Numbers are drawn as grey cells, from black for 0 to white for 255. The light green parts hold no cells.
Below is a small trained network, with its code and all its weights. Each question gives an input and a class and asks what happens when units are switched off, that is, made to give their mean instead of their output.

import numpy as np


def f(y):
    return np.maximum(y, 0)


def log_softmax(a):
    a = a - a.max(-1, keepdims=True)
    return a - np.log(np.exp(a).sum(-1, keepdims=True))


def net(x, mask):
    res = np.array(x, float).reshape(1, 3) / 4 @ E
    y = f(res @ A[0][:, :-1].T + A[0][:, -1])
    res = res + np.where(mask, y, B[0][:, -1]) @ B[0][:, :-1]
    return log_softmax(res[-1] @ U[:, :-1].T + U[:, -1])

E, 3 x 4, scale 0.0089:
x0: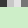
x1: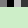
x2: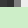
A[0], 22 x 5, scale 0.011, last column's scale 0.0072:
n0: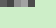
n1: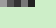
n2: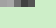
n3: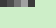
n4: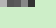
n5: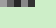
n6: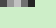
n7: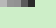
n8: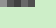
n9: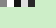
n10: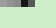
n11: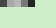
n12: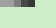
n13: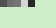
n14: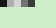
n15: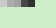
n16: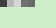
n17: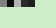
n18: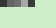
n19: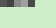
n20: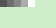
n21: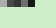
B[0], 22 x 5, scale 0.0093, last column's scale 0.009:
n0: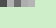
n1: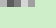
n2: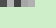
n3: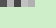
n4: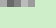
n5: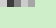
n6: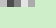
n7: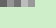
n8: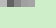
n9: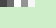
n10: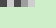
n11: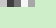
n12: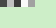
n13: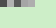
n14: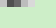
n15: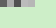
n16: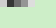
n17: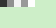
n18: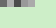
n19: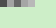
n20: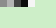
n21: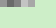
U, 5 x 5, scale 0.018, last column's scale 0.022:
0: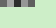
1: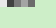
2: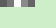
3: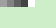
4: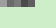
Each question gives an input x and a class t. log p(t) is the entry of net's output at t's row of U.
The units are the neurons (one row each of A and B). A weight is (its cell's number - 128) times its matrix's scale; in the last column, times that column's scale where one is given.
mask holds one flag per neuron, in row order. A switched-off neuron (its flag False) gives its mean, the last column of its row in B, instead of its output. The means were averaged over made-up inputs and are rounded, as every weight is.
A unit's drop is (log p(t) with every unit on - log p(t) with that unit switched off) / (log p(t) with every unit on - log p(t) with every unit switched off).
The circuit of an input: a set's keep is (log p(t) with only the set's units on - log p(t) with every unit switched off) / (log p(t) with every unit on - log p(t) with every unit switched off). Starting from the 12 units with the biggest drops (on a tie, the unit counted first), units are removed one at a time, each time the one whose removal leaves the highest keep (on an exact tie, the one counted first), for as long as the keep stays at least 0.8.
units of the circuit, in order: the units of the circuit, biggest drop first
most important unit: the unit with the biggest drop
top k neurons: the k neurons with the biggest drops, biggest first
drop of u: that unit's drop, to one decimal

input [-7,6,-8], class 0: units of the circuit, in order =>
n10
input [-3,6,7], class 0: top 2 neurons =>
n9, n3
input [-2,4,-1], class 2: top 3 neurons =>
n17, n20, n16
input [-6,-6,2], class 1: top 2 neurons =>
n17, n5
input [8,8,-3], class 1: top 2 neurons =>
n16, n14
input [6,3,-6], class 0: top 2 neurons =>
n10, n15
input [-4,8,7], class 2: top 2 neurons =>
n17, n10
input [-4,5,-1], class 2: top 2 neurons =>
n17, n16
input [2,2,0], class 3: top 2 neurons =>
n9, n17
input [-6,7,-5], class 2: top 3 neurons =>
n17, n16, n14
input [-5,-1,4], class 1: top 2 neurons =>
n5, n10
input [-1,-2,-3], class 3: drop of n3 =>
0.2
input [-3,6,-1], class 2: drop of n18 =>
0.0
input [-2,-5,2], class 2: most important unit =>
n9
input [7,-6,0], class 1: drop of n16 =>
0.1
